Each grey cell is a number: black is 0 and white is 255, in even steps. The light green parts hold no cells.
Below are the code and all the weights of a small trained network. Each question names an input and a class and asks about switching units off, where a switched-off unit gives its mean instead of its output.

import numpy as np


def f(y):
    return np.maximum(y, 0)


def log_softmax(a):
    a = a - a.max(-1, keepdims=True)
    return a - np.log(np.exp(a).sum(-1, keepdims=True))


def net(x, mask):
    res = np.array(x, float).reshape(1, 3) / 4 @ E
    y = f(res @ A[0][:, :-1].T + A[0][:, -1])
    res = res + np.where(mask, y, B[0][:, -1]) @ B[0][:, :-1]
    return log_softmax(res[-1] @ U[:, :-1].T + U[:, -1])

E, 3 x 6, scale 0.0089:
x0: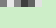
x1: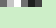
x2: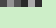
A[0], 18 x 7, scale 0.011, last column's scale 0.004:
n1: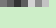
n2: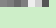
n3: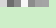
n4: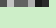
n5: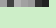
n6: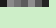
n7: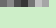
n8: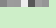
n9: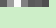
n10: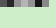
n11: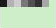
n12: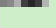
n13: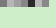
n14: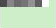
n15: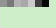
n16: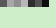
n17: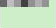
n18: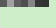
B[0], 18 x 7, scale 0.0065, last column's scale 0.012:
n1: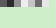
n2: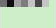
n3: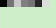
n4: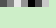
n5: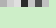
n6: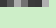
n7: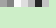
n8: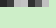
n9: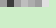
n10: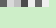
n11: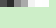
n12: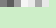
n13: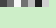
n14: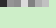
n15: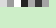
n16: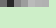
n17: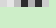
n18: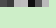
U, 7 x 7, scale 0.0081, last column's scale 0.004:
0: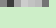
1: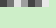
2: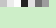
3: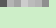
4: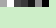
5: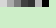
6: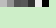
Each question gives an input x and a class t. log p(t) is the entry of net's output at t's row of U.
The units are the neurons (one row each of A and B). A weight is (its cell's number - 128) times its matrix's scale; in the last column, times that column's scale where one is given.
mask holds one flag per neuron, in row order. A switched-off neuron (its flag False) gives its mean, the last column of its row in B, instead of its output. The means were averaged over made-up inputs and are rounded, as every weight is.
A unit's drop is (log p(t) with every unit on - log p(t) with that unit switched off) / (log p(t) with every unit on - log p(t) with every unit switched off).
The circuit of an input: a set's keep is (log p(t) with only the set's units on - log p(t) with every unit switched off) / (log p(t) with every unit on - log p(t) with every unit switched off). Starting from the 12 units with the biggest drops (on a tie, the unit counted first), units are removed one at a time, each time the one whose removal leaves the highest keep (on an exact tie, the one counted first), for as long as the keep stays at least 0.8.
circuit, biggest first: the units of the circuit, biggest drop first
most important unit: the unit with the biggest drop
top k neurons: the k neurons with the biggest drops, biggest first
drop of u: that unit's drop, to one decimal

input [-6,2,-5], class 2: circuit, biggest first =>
n5; n10
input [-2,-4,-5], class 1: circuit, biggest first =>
n3; n11
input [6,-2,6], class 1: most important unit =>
n10
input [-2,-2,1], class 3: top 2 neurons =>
n11; n9
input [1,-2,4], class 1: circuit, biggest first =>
n11; n10
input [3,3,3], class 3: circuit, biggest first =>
n11; n12
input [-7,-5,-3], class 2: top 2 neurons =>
n10; n5
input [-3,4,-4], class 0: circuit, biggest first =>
n4; n9
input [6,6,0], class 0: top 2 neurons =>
n11; n12
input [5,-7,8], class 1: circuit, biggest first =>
n4; n18
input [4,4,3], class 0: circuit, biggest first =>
n11; n12
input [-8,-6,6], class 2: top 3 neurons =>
n10; n5; n15
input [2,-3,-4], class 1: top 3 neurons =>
n11; n12; n3
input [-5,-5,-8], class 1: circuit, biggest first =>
n3
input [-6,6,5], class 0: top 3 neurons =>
n11; n12; n17
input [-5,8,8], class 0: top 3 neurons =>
n11; n12; n9
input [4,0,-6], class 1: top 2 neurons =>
n8; n10
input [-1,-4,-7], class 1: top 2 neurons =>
n3; n11
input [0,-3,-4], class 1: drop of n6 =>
-0.1
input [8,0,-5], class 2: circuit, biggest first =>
n17
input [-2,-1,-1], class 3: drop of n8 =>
0.2
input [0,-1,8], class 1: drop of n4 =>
0.1
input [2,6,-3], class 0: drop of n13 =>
0.0
